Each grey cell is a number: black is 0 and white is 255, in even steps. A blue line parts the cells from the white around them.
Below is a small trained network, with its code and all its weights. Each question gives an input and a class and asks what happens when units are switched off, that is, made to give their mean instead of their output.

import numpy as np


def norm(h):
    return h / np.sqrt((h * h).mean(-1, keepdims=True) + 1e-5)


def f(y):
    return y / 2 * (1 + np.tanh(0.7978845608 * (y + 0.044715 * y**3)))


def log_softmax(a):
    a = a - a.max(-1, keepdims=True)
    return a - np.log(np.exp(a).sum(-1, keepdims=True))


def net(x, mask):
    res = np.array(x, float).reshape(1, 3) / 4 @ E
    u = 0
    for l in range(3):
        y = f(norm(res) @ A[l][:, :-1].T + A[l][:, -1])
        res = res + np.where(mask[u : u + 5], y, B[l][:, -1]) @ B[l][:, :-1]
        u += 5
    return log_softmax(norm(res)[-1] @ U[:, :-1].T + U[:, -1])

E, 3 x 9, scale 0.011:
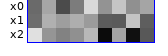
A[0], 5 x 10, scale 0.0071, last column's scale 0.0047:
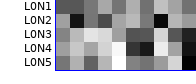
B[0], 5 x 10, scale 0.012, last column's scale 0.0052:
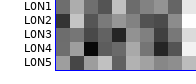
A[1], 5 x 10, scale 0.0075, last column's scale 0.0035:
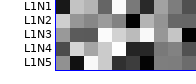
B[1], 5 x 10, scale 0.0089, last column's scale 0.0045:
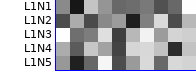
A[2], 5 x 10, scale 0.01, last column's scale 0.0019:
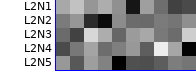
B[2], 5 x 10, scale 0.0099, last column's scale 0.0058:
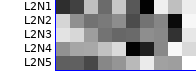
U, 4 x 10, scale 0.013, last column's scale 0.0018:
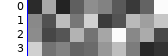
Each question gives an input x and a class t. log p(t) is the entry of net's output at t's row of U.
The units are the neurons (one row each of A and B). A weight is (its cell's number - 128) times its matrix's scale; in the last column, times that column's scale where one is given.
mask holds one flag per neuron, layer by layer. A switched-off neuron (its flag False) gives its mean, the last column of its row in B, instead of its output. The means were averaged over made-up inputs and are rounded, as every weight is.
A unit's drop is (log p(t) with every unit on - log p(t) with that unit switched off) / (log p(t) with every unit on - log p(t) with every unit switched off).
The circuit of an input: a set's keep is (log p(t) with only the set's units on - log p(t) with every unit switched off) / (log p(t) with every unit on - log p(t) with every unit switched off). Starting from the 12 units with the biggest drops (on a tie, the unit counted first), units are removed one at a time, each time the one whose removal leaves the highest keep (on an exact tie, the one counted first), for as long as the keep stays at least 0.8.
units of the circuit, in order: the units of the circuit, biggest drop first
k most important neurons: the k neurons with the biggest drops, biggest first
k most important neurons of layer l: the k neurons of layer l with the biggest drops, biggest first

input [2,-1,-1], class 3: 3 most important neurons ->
L0N4, L2N3, L0N3
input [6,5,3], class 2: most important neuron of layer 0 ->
L0N5
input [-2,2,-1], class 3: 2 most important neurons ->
L2N2, L0N2
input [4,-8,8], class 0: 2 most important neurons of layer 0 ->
L0N2, L0N1
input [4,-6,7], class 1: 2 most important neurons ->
L0N4, L2N1
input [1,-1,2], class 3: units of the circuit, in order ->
L1N4, L0N4, L2N3
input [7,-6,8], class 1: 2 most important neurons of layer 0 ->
L0N4, L0N3
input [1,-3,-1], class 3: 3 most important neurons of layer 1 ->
L1N4, L1N1, L1N2
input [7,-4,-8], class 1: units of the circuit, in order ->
L2N4, L0N4
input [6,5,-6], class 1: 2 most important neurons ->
L2N4, L0N1
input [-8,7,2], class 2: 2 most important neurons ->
L2N5, L0N2
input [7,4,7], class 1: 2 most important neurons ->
L2N1, L1N2
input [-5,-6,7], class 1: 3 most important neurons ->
L2N1, L0N4, L0N3
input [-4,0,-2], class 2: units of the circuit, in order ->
L2N5
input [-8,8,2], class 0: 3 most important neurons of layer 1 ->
L1N3, L1N4, L1N1
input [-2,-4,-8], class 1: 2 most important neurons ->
L2N4, L0N4
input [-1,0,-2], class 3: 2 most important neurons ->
L1N1, L2N3
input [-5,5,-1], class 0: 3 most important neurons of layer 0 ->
L0N4, L0N3, L0N5
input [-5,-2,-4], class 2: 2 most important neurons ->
L0N4, L2N5
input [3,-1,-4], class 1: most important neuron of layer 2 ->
L2N4
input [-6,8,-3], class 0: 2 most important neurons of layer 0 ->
L0N4, L0N3
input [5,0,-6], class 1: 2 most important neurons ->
L2N4, L0N1
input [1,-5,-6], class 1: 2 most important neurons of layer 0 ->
L0N4, L0N3
